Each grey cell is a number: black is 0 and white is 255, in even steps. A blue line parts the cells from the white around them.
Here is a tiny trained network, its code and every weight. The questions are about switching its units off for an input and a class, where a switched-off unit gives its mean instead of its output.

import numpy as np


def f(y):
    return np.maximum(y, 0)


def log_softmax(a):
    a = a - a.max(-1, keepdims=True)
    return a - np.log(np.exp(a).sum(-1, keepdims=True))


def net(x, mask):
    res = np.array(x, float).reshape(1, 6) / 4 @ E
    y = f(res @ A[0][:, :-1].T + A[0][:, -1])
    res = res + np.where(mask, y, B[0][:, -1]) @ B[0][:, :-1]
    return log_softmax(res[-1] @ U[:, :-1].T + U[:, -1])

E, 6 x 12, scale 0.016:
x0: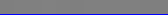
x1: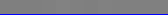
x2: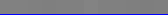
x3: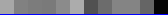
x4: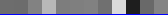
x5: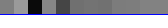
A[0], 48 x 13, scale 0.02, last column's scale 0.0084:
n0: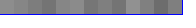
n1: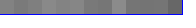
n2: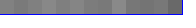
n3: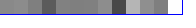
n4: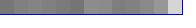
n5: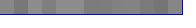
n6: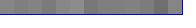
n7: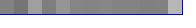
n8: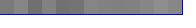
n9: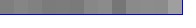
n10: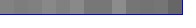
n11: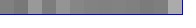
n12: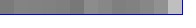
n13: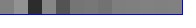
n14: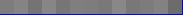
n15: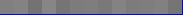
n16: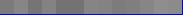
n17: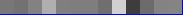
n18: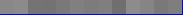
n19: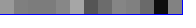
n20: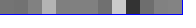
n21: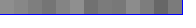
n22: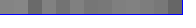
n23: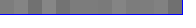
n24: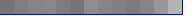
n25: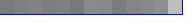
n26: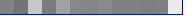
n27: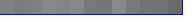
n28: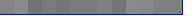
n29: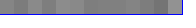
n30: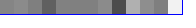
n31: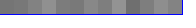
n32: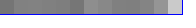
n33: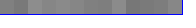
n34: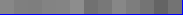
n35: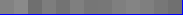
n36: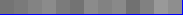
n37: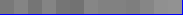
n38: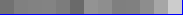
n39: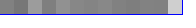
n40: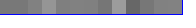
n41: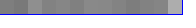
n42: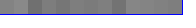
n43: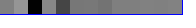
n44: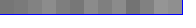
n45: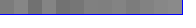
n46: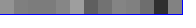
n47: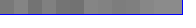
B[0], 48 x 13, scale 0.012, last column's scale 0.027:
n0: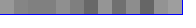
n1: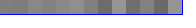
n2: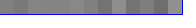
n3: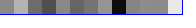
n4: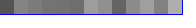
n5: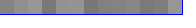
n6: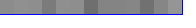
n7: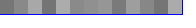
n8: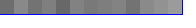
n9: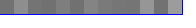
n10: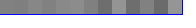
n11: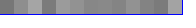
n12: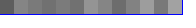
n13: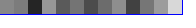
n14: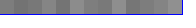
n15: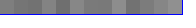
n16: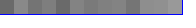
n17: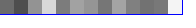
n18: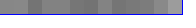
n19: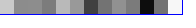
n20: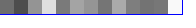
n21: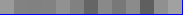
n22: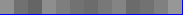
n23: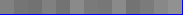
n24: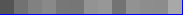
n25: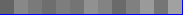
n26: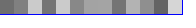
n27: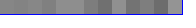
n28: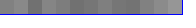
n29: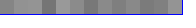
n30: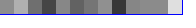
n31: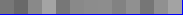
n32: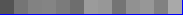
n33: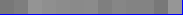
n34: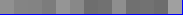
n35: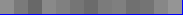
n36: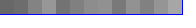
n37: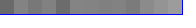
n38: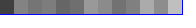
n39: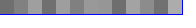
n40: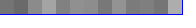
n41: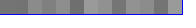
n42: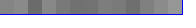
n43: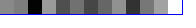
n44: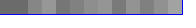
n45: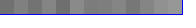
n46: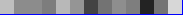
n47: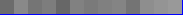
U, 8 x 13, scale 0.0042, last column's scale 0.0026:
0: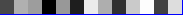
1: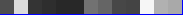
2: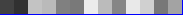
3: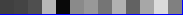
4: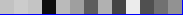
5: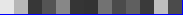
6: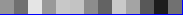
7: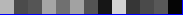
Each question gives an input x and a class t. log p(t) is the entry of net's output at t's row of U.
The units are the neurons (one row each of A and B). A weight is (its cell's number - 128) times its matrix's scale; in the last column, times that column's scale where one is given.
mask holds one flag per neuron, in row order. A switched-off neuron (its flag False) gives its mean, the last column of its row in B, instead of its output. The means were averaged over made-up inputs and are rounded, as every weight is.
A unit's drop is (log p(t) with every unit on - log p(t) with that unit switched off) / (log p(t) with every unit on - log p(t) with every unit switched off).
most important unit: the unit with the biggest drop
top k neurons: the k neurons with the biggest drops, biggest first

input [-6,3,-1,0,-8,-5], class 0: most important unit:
n19
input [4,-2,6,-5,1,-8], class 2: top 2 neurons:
n3; n30
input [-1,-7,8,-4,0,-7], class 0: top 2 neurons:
n20; n17
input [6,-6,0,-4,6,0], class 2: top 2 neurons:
n43; n13
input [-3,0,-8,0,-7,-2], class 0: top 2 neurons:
n19; n46
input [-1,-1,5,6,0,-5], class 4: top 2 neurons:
n20; n17
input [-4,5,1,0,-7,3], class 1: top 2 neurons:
n19; n46
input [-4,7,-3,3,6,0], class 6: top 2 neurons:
n43; n13
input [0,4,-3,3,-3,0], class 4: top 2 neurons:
n43; n13
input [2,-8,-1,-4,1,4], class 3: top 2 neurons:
n3; n30
